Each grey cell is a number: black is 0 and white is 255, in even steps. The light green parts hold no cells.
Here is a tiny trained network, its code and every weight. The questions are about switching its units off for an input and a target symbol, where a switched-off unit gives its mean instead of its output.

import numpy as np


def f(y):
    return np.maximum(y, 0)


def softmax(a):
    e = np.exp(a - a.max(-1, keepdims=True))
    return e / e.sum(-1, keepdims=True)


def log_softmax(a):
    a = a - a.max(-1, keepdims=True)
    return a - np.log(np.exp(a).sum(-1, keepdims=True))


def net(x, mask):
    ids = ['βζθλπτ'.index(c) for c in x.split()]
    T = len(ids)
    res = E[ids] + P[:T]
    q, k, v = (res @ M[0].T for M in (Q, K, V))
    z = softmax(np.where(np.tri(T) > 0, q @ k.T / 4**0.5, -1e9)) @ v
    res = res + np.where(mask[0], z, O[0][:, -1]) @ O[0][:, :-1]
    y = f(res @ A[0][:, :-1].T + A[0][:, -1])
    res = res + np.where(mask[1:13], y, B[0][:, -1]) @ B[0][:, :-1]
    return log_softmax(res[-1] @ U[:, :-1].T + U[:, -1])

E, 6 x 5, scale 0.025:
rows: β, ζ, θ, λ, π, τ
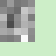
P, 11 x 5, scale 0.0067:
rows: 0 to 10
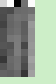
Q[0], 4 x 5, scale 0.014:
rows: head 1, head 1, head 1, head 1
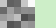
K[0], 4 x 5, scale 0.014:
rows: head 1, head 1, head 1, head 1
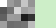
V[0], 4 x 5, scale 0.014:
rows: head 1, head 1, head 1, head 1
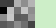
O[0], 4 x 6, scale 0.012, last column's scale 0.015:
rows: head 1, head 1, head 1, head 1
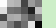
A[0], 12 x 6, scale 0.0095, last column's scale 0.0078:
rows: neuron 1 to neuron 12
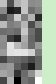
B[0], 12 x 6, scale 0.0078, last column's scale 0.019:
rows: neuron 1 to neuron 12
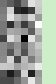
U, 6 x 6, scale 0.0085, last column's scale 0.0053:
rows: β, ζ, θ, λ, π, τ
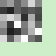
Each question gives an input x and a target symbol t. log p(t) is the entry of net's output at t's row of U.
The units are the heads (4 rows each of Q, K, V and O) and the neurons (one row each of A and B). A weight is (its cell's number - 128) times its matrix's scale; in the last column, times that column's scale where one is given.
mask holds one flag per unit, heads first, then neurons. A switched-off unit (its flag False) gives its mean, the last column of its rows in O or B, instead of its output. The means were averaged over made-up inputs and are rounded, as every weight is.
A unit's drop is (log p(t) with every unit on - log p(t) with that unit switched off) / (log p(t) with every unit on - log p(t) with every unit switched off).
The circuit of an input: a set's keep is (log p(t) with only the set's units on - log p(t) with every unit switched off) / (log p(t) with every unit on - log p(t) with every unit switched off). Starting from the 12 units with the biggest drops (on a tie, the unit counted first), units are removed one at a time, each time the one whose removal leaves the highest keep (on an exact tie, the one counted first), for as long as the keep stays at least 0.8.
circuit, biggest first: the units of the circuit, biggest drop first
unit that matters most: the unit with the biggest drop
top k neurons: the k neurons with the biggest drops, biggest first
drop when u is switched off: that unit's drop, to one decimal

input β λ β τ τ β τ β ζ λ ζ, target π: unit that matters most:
neuron 11
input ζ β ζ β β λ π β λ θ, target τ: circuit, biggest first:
(head 1; neuron 6; neuron 10)
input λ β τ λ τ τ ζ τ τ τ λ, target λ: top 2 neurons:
(neuron 2; neuron 9)
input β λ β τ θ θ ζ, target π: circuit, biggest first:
(head 1; neuron 10; neuron 11)
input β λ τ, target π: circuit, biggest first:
(head 1; neuron 11; neuron 1)
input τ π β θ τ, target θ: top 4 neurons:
(neuron 10; neuron 6; neuron 2; neuron 11)
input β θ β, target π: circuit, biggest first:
(head 1; neuron 10)
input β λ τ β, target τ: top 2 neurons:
(neuron 11; neuron 2)
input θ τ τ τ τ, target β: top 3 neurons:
(neuron 3; neuron 4; neuron 2)
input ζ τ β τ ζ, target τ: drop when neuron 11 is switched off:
0.0
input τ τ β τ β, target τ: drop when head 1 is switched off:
0.2
